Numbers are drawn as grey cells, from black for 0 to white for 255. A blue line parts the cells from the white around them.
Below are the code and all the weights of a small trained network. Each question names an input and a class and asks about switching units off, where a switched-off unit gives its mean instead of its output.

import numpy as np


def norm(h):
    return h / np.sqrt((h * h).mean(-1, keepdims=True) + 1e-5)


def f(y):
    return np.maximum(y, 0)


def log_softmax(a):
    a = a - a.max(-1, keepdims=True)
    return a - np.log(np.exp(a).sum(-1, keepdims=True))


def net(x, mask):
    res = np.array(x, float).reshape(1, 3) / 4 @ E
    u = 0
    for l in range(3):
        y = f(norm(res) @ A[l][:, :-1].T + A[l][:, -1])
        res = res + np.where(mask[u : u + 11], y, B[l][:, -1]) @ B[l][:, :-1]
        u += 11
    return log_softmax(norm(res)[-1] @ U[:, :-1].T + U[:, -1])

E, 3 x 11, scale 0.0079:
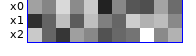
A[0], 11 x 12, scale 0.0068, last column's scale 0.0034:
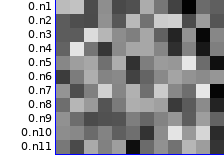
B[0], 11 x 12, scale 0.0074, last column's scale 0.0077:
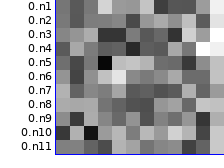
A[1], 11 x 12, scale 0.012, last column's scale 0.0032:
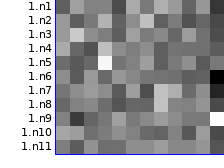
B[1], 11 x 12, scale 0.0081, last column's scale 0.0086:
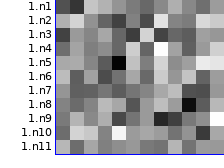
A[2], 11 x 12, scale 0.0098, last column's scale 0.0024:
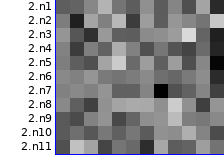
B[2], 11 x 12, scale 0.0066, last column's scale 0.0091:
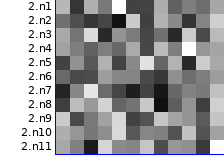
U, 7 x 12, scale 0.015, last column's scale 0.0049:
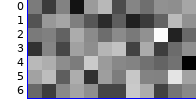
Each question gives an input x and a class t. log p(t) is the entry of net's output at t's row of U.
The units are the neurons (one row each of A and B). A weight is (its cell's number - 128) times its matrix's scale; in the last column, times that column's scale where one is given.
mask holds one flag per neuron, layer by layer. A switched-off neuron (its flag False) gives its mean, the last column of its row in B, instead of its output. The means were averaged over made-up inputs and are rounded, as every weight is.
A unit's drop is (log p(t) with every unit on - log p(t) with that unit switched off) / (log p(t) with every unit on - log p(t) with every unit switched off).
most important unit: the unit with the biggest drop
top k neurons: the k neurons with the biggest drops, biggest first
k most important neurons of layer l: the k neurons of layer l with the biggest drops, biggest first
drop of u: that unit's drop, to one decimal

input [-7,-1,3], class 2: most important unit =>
0.n2
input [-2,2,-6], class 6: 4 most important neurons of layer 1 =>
1.n8, 1.n9, 1.n1, 1.n7
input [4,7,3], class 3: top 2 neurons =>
0.n3, 2.n5
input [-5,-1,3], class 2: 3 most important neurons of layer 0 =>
0.n2, 0.n10, 0.n1
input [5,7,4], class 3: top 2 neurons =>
0.n3, 2.n5
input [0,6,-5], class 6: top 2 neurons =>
1.n8, 0.n1
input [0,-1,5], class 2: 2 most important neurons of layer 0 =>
0.n10, 0.n1
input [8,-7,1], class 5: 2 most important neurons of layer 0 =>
0.n1, 0.n4
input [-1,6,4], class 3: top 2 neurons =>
0.n5, 2.n5
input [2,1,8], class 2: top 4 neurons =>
0.n10, 2.n3, 0.n4, 1.n8
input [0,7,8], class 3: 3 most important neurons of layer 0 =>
0.n5, 0.n3, 0.n11
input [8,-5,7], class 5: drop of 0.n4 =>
0.1
